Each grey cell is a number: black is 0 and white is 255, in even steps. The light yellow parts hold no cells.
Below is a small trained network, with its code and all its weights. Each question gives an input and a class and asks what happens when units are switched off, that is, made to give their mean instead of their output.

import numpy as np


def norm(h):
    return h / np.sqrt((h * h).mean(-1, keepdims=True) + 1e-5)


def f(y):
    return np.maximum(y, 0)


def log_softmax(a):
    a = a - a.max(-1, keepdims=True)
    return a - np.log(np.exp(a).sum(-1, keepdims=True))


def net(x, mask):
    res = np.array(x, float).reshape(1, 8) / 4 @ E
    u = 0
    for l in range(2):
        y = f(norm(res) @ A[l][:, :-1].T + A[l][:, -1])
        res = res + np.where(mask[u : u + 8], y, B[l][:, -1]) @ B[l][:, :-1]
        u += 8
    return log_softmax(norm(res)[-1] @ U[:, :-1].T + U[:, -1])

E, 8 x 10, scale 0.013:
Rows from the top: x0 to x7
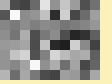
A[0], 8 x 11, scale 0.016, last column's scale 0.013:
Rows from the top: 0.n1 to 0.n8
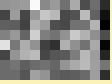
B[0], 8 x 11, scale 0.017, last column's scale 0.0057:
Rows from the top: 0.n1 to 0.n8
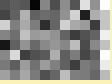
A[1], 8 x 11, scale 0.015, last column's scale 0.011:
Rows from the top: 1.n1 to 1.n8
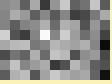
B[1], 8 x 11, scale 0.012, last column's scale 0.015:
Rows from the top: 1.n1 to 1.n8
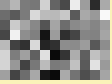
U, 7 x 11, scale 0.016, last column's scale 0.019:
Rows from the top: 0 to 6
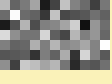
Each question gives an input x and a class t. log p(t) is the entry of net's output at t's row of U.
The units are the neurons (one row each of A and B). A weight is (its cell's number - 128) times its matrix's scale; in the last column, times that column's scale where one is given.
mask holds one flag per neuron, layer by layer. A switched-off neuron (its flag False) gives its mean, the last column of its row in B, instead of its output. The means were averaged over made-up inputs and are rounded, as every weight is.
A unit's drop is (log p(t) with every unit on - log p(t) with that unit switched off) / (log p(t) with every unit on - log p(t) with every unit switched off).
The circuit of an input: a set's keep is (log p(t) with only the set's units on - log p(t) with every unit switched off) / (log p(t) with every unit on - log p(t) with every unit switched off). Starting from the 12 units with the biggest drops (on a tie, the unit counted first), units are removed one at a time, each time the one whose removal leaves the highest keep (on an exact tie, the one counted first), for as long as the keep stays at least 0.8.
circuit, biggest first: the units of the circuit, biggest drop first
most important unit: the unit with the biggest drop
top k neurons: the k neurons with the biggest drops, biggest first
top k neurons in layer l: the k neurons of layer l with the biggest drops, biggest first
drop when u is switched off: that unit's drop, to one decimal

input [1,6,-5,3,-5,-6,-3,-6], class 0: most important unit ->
0.n3
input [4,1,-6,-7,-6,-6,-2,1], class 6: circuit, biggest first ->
(0.n4; 0.n7)
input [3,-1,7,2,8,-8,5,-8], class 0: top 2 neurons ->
(0.n3; 0.n8)
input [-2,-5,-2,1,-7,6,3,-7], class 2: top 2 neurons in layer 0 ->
(0.n2; 0.n3)
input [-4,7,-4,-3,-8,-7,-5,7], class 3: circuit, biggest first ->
(1.n1; 1.n6)
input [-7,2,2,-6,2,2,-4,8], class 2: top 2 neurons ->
(0.n5; 1.n4)
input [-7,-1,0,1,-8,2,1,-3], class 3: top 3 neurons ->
(1.n6; 1.n1; 1.n4)
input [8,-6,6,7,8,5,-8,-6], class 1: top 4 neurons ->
(1.n4; 0.n1; 1.n2; 1.n6)
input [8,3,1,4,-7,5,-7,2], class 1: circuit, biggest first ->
(1.n4; 0.n1)
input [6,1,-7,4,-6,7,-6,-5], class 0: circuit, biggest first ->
(1.n8; 0.n1)
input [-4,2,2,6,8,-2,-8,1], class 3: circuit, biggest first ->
(1.n7; 0.n1)
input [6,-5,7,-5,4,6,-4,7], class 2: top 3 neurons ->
(0.n5; 0.n7; 0.n3)
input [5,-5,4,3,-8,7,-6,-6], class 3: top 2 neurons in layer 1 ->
(1.n6; 1.n2)
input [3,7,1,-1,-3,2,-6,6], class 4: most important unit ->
1.n2
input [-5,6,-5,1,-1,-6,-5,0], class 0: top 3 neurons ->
(0.n3; 0.n8; 0.n1)
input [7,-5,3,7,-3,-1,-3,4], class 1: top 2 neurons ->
(1.n4; 0.n4)
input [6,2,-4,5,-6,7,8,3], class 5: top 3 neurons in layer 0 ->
(0.n1; 0.n3; 0.n8)
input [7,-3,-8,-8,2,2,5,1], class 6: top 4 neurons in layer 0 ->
(0.n4; 0.n7; 0.n6; 0.n2)
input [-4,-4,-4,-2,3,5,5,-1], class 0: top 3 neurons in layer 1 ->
(1.n8; 1.n2; 1.n4)
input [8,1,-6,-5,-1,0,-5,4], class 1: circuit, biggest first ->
(1.n4)
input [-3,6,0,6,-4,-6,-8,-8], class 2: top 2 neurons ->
(0.n2; 0.n1)
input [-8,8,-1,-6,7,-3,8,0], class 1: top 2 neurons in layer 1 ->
(1.n6; 1.n1)
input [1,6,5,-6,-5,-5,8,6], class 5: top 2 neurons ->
(0.n1; 0.n2)
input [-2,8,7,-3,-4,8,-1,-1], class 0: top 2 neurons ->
(1.n8; 1.n5)
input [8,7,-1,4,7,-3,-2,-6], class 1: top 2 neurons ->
(1.n4; 1.n3)
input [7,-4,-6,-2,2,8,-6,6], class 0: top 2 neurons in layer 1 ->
(1.n8; 1.n5)
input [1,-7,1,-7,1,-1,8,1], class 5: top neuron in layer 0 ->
(0.n1)
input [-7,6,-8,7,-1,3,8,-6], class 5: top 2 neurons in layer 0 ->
(0.n1; 0.n4)
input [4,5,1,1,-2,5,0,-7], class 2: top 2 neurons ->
(0.n2; 0.n3)
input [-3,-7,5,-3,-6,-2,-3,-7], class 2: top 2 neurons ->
(0.n2; 1.n2)
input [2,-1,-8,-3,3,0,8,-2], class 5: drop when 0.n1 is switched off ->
1.1
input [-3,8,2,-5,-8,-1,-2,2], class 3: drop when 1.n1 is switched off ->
0.2
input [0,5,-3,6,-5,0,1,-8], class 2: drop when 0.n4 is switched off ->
0.0
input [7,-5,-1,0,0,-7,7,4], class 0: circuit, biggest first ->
(0.n3)
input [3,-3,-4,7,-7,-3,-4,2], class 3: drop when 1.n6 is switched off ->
0.3
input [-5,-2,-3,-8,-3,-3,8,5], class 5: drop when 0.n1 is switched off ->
1.2
